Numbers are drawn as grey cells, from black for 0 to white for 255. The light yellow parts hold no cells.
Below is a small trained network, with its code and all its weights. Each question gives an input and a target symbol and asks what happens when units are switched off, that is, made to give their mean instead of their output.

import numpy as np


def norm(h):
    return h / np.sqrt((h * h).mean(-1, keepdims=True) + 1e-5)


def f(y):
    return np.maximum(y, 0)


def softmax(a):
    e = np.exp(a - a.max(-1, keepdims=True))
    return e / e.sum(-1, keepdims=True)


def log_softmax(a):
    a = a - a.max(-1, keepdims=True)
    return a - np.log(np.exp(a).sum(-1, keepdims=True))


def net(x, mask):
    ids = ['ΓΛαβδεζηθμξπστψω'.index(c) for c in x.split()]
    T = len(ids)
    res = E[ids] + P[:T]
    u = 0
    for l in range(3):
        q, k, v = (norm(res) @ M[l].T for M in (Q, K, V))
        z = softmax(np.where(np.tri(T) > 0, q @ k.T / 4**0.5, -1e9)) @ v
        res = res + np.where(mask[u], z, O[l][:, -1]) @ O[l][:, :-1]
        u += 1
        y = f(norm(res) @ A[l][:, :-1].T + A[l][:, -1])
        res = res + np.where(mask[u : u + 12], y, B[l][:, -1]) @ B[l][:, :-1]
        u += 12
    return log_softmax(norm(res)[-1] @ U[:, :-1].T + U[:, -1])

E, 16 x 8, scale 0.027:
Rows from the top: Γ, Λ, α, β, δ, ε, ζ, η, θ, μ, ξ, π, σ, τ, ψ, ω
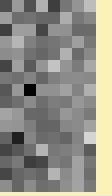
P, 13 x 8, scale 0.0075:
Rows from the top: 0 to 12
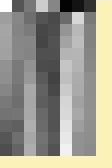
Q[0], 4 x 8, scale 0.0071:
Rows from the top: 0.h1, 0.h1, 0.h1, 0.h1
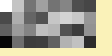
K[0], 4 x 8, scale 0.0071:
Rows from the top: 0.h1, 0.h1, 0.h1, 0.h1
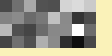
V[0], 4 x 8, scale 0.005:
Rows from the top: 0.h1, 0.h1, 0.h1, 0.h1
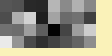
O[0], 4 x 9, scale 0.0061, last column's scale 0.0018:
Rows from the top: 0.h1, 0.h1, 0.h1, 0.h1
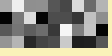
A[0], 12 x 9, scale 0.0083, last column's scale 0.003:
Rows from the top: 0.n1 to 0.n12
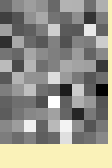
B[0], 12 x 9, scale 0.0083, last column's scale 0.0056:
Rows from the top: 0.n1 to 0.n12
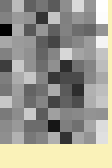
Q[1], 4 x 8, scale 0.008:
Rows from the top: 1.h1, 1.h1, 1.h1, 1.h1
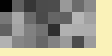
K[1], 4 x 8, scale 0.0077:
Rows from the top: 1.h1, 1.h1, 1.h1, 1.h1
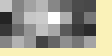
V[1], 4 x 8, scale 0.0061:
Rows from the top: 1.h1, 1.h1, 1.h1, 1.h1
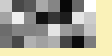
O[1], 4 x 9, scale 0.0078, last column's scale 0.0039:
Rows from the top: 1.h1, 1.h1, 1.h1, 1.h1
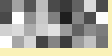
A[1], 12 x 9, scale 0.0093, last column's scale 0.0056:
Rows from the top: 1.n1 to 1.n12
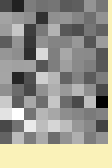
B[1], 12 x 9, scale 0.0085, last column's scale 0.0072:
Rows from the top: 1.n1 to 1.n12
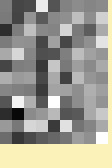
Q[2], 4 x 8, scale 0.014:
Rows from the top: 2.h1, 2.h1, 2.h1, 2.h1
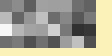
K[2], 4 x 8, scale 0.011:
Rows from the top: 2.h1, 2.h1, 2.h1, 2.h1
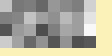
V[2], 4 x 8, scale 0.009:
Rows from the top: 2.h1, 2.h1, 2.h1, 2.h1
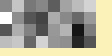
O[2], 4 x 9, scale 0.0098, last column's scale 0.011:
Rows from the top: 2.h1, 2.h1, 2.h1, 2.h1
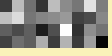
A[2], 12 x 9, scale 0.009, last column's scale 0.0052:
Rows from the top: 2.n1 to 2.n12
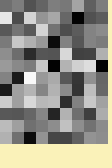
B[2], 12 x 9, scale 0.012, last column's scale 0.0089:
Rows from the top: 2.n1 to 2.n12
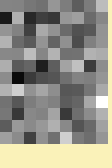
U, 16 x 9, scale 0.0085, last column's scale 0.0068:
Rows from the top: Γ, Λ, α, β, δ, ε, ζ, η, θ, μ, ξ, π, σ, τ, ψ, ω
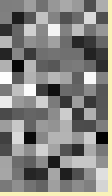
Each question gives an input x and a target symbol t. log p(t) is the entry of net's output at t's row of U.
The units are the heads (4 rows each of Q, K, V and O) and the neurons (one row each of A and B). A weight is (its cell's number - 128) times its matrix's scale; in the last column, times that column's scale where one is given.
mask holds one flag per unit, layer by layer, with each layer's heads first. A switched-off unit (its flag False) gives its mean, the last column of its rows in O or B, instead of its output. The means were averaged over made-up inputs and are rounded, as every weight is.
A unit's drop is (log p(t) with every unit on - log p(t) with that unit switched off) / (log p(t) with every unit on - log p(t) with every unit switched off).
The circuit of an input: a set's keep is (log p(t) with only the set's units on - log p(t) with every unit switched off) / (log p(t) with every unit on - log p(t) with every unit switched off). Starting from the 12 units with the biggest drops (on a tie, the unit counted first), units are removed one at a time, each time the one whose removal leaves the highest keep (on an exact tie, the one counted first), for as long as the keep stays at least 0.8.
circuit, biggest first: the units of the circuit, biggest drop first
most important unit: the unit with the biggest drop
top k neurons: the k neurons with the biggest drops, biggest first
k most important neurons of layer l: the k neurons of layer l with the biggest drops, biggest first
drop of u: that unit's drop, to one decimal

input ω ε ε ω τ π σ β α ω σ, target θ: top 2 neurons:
0.n1, 0.n11
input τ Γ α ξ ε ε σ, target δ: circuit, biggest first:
1.h1, 0.h1
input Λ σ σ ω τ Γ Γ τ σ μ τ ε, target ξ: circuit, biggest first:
0.h1, 2.h1
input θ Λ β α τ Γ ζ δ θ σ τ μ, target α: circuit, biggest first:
1.h1, 1.n10
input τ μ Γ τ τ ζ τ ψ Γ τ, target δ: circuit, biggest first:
1.h1, 0.h1
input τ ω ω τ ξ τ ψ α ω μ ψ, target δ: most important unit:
1.h1
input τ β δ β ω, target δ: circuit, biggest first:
1.h1, 0.h1
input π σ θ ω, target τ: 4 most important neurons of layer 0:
0.n3, 0.n1, 0.n2, 0.n11
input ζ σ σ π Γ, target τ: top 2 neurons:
0.n2, 0.n6
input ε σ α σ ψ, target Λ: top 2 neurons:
1.n10, 0.n9
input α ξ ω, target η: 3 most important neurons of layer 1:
1.n10, 1.n12, 1.n4
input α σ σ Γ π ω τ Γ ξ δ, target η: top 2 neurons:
0.n2, 0.n11
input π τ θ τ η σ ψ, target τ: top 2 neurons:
0.n3, 0.n1
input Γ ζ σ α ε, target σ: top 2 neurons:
0.n7, 2.n8
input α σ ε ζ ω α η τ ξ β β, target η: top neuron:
0.n2
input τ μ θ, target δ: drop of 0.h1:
0.4
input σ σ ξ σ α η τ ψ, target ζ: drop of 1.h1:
0.7
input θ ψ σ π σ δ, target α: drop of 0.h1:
0.3
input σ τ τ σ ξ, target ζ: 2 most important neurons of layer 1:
1.n12, 1.n4
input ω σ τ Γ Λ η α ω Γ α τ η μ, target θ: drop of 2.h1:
1.1
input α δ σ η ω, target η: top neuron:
0.n2
